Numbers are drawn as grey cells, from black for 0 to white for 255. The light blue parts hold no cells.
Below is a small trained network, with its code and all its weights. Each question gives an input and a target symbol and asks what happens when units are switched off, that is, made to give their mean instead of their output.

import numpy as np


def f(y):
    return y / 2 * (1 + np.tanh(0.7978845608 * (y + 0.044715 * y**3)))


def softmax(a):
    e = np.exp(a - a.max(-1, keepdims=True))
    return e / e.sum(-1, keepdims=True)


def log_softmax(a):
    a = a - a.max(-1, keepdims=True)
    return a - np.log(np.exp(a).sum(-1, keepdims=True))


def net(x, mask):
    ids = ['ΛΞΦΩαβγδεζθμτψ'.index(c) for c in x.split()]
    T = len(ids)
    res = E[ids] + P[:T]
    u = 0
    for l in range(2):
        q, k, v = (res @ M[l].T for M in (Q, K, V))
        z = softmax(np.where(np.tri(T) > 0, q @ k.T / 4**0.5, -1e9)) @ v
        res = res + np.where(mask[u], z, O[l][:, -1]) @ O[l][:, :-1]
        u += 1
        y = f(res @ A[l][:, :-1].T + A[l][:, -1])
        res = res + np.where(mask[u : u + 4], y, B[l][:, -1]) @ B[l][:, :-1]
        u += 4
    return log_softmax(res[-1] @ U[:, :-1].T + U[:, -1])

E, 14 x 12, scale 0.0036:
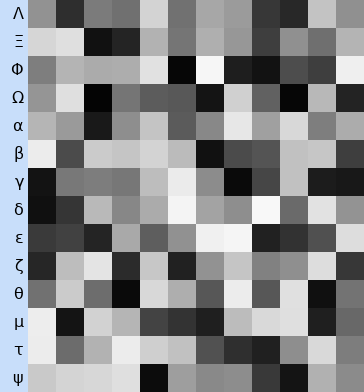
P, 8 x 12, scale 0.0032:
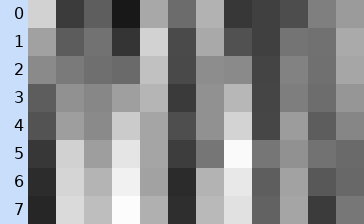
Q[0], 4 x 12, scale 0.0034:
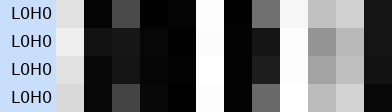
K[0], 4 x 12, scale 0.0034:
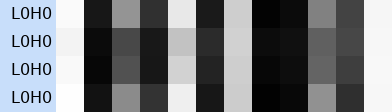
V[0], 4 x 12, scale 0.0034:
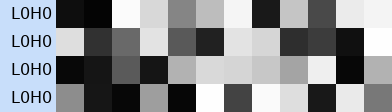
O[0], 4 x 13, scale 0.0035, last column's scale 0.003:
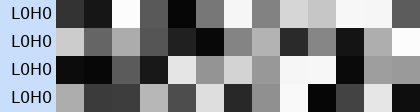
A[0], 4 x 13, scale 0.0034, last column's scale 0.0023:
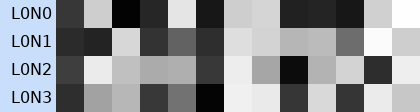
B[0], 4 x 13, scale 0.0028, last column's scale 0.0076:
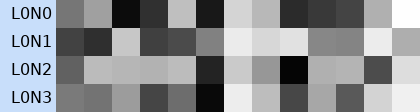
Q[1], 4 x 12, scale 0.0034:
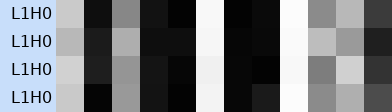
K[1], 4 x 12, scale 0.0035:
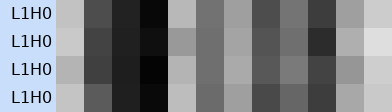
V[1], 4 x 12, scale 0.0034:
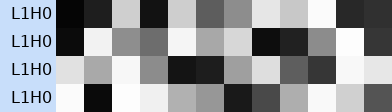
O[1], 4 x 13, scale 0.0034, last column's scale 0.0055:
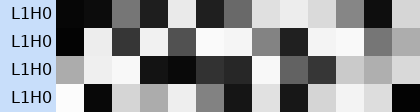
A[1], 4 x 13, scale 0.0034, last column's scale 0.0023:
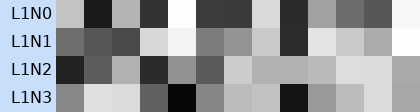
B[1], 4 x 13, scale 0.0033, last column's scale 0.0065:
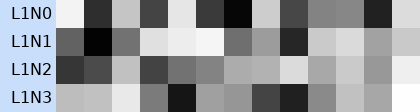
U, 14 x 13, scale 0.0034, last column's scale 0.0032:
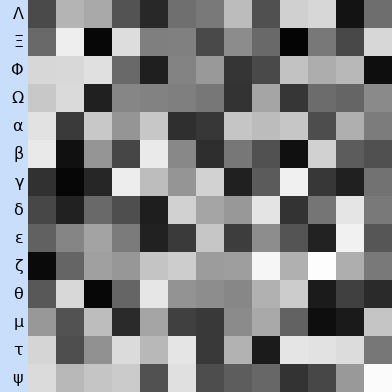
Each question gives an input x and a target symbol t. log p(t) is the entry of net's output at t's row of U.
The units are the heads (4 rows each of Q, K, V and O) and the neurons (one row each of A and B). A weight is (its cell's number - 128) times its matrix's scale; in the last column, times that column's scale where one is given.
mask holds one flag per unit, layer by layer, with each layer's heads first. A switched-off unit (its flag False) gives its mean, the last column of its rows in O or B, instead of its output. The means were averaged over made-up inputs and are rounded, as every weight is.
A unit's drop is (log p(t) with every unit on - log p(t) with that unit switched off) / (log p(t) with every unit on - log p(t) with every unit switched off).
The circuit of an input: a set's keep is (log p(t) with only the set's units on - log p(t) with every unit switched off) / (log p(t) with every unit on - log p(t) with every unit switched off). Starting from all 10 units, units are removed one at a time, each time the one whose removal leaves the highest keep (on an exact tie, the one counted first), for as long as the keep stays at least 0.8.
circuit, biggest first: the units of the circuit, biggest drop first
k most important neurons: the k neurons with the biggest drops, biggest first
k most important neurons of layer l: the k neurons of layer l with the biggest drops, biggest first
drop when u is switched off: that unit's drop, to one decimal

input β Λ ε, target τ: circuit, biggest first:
[L1H0, L0N0, L0N3, L1N1]
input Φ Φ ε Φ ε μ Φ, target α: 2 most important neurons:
[L0N0, L1N0]
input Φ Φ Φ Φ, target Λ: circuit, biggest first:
[L0H0, L1H0, L0N2]
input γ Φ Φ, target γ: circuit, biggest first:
[L1H0, L0H0, L0N0, L1N1]
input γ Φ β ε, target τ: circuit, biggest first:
[L1H0, L0N0, L1N1, L0N3]
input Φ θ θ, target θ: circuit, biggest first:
[L1H0, L0H0, L1N3]
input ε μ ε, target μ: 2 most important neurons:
[L1N0, L0N2]
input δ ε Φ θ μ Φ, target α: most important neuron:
[L0N0]
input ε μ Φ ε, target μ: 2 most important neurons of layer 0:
[L0N0, L0N2]
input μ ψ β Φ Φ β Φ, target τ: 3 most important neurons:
[L0N0, L1N1, L0N3]
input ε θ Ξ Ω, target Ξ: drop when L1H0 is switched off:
0.2
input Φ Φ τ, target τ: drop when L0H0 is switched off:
0.3
